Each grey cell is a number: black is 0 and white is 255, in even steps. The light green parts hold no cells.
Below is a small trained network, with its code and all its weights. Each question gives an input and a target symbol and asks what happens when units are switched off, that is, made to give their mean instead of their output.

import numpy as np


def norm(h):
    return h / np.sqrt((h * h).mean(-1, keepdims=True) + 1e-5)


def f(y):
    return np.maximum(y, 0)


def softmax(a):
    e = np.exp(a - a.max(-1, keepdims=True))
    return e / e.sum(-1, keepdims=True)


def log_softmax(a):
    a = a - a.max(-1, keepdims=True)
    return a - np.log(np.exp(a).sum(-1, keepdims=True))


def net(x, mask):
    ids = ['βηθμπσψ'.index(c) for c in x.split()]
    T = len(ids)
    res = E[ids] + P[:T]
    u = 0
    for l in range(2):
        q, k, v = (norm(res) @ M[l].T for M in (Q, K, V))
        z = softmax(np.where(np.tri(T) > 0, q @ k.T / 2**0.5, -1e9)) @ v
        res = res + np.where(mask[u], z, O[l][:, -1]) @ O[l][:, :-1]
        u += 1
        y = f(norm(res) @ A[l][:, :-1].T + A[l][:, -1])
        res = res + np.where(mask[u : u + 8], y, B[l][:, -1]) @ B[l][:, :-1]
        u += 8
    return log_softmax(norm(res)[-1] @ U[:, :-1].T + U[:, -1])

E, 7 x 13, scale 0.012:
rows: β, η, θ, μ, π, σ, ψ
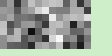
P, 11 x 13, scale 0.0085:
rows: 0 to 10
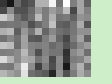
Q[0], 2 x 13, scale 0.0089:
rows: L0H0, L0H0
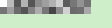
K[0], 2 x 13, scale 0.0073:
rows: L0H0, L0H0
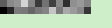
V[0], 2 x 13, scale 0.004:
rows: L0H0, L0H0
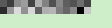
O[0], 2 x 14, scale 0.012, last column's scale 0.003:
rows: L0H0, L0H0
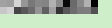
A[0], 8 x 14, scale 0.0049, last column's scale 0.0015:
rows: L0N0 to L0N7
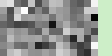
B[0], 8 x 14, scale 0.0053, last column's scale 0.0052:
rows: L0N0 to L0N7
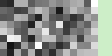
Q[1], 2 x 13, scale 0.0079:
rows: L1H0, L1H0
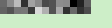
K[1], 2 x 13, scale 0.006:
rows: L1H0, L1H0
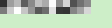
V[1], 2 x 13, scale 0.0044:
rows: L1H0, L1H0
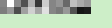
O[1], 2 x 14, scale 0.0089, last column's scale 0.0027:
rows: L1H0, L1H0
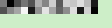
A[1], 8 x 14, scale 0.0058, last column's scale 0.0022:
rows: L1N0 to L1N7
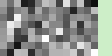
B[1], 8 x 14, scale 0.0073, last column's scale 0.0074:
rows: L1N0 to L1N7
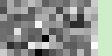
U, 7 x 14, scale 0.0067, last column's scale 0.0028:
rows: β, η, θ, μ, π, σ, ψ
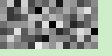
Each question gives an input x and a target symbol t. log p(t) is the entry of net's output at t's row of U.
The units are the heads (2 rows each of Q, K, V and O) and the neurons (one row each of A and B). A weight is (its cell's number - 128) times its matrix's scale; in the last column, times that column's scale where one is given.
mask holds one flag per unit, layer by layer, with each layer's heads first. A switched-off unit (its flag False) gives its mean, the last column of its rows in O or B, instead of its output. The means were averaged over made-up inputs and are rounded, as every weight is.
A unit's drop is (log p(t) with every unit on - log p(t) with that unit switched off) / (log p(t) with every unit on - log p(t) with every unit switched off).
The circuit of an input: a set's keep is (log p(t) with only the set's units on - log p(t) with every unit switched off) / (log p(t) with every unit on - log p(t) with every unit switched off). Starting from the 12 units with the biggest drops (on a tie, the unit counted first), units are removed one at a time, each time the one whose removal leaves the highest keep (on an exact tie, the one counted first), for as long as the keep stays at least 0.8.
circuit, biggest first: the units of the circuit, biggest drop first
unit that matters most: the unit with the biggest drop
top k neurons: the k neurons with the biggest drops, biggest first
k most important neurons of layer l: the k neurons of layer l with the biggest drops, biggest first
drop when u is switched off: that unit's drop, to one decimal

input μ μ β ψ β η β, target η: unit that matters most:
L1N7
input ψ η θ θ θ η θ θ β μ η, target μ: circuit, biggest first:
L0N6, L1H0
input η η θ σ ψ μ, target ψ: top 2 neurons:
L0N5, L1N2
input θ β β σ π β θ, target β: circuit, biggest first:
L0H0, L1H0
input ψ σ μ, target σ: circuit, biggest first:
L1H0, L1N6
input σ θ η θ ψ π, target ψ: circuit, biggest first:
L0H0, L1N2
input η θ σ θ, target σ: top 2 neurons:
L0N6, L0N7
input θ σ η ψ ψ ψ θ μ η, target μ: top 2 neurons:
L0N7, L0N6
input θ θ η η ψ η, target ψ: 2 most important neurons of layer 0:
L0N5, L0N3
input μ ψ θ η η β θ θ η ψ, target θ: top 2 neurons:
L0N6, L0N0
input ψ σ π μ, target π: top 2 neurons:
L1N1, L1N7
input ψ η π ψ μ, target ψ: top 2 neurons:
L1N2, L0N5
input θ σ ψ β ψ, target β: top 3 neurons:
L1N7, L1N6, L0N5
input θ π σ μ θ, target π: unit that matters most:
L1H0
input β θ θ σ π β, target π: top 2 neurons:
L1N4, L1N7
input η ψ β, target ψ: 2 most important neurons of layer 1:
L1N3, L1N2
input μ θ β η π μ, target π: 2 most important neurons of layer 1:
L1N1, L1N3
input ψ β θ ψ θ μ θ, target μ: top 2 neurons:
L0N6, L1N3
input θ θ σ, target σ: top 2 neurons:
L1N6, L0N0
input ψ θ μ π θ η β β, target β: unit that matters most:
L0H0
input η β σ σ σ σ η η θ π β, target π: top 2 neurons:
L1N4, L0N6
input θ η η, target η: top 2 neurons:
L1N7, L0N7
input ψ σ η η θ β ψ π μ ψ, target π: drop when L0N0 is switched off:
0.2
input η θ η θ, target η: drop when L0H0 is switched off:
0.2
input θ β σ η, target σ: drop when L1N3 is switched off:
0.0
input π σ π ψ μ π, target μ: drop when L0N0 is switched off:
0.1
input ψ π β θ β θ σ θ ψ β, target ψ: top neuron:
L0N6
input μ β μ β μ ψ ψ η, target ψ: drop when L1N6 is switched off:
0.1
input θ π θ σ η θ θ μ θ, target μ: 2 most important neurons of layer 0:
L0N6, L0N0
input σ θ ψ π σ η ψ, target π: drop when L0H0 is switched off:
0.6
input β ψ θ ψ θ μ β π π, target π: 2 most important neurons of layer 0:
L0N1, L0N5
